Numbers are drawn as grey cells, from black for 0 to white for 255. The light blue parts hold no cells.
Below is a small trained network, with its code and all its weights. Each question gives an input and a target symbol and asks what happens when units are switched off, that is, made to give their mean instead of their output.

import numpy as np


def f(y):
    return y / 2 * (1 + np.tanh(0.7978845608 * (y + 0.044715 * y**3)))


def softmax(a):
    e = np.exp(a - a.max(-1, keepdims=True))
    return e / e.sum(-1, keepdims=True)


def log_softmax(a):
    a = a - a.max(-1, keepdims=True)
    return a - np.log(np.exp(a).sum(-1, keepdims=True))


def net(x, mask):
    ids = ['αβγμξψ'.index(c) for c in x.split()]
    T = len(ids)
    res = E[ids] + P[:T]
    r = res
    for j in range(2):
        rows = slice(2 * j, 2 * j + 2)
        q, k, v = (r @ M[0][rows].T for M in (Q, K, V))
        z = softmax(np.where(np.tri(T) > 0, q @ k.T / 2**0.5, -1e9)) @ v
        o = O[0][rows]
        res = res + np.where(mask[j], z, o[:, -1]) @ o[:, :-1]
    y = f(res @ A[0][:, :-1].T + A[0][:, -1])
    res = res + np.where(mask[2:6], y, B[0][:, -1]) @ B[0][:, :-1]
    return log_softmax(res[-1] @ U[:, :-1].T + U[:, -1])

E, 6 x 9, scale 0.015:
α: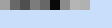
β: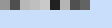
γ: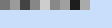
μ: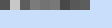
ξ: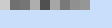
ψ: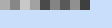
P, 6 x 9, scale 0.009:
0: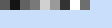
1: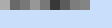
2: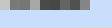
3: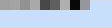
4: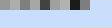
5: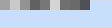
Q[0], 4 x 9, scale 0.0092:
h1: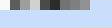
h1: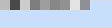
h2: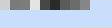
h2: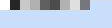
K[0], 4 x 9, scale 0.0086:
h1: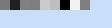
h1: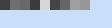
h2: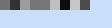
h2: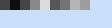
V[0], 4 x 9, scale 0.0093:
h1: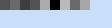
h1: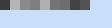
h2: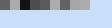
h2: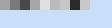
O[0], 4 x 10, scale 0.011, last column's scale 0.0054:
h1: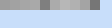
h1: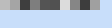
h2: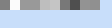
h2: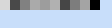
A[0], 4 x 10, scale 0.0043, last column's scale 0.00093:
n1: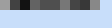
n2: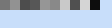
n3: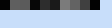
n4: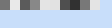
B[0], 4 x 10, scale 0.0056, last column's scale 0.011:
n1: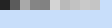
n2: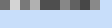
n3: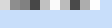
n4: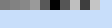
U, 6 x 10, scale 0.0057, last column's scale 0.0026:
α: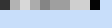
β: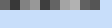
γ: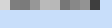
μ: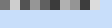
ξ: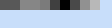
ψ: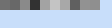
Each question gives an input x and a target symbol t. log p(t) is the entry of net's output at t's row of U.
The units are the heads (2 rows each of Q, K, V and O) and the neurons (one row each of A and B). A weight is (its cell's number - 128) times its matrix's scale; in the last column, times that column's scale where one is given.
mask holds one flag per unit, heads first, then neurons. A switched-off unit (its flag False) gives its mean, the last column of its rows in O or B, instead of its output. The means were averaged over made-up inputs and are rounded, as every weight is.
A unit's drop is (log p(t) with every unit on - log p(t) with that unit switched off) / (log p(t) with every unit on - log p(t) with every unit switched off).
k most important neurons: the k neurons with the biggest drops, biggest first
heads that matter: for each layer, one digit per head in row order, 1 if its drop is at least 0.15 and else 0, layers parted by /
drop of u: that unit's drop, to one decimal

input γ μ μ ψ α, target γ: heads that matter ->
01
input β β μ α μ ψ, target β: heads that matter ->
01
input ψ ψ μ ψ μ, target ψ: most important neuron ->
[n3]
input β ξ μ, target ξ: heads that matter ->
10
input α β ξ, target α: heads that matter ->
10
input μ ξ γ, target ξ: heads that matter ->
10
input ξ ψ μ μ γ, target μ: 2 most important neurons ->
[n3, n2]
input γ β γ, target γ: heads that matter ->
11
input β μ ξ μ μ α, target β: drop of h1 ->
0.1
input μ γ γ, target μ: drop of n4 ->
0.1
